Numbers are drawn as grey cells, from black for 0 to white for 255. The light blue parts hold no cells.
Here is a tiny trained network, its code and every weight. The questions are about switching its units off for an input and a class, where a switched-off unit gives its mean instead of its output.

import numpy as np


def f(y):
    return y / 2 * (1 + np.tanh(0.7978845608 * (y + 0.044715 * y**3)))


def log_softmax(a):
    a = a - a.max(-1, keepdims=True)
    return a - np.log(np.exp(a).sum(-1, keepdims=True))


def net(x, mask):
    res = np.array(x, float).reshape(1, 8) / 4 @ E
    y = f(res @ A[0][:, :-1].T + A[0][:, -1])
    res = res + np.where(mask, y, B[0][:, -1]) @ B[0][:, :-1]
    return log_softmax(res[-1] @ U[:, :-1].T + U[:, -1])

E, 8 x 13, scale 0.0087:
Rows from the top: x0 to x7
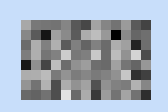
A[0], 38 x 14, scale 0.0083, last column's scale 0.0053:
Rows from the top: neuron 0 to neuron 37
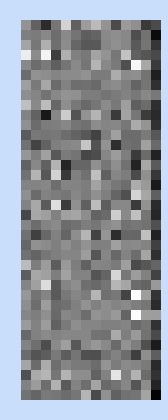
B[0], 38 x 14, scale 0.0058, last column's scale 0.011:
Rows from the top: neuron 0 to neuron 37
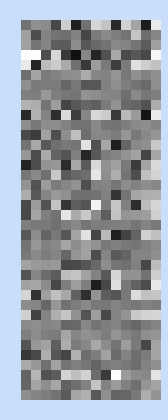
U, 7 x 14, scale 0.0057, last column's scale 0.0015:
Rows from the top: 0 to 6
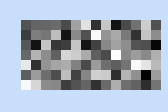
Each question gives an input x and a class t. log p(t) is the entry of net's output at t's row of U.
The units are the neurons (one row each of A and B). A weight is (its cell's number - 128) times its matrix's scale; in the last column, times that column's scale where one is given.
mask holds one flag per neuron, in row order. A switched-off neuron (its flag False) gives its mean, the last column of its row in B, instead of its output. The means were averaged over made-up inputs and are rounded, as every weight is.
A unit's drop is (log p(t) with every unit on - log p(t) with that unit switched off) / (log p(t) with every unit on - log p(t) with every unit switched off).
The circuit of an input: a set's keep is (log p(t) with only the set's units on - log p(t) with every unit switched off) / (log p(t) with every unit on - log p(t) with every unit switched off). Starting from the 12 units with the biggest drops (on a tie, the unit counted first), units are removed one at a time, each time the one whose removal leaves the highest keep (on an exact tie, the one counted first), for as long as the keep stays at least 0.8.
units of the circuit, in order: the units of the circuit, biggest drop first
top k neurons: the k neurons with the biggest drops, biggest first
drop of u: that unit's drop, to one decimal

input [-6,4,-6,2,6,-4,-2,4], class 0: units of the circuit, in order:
(neuron 21)
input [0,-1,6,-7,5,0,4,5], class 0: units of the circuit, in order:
(neuron 21; neuron 12)
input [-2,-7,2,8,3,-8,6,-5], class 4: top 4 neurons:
(neuron 4; neuron 27; neuron 29; neuron 17)
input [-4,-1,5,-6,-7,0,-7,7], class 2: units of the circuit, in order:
(neuron 33; neuron 13)
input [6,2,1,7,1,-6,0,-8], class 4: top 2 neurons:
(neuron 4; neuron 27)
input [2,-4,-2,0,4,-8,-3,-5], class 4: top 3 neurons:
(neuron 4; neuron 27; neuron 29)
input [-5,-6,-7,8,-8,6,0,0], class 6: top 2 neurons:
(neuron 3; neuron 8)
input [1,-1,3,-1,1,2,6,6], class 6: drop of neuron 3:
0.1
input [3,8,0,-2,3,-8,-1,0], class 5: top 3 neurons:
(neuron 9; neuron 0; neuron 32)
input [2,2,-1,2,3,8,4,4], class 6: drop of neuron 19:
0.1
